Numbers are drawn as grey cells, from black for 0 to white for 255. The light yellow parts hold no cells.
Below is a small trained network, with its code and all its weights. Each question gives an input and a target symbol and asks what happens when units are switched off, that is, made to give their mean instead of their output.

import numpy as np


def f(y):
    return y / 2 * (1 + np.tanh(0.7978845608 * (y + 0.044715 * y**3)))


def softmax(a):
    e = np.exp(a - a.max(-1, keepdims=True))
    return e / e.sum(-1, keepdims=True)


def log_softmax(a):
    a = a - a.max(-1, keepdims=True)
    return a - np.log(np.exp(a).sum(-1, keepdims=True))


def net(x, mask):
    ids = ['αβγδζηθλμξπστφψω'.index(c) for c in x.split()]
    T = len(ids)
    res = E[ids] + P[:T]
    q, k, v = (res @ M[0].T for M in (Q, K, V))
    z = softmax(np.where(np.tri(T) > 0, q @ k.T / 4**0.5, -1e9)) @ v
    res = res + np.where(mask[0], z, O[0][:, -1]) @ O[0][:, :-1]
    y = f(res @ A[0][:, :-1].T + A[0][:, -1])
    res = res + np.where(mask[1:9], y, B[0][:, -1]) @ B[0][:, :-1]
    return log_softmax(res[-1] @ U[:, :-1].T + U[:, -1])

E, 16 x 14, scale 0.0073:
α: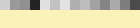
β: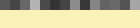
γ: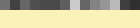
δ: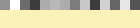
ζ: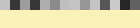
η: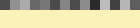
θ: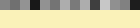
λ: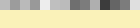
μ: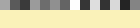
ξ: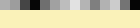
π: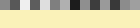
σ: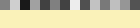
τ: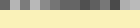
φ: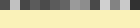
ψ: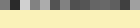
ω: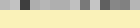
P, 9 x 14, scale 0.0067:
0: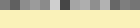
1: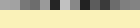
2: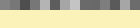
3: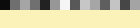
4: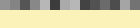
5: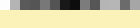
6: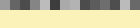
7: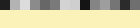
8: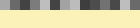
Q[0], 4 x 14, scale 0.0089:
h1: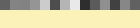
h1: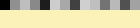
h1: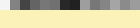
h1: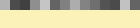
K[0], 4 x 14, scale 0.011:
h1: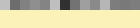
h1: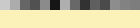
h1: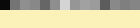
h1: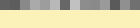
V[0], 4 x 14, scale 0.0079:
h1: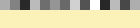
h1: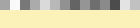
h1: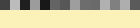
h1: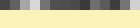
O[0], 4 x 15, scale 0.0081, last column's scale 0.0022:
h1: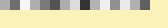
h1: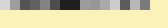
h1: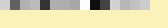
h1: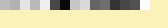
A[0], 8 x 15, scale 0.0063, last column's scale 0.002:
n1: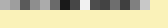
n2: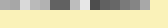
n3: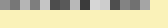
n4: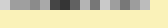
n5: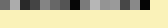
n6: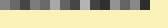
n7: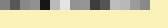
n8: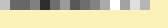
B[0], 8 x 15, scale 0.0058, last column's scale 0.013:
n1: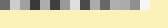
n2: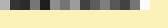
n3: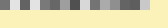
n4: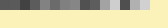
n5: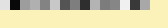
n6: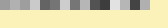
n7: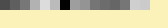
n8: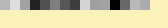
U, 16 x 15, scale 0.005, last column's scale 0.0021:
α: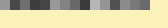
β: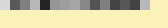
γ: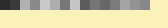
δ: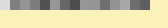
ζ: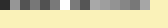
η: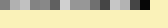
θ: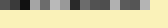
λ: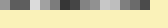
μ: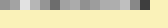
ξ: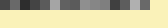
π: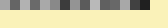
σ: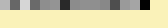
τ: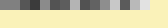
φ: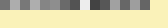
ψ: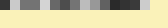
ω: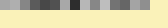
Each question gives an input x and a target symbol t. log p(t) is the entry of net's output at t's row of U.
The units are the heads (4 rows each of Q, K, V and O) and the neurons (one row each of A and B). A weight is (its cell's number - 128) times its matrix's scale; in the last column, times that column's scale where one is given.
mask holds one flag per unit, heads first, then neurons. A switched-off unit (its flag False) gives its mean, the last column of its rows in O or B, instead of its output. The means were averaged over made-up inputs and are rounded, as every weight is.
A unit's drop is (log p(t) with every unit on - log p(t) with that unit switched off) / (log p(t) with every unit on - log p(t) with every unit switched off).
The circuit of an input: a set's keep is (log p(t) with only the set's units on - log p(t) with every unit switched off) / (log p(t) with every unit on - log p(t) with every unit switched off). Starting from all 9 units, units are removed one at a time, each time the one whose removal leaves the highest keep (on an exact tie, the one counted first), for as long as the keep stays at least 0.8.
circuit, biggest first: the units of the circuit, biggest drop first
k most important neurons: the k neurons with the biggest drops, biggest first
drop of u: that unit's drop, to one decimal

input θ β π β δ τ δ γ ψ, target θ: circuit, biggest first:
h1
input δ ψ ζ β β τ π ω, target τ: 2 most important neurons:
n1; n4
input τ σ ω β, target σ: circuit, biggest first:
h1; n8; n7
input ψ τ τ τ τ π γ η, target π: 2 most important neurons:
n5; n1
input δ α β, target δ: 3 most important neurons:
n5; n8; n6
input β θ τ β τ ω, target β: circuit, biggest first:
h1; n2
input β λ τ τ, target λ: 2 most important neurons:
n5; n3
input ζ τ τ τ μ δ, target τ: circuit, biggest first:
h1; n4; n1
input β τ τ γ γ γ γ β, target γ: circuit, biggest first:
h1; n7
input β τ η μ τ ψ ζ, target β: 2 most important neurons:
n2; n1
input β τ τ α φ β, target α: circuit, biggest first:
h1; n5
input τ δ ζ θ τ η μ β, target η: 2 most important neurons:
n6; n1
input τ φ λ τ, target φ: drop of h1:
0.9
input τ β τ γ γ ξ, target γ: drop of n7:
0.2
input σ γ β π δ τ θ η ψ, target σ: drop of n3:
0.0
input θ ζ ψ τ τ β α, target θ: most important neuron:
n1
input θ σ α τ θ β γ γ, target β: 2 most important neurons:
n2; n1
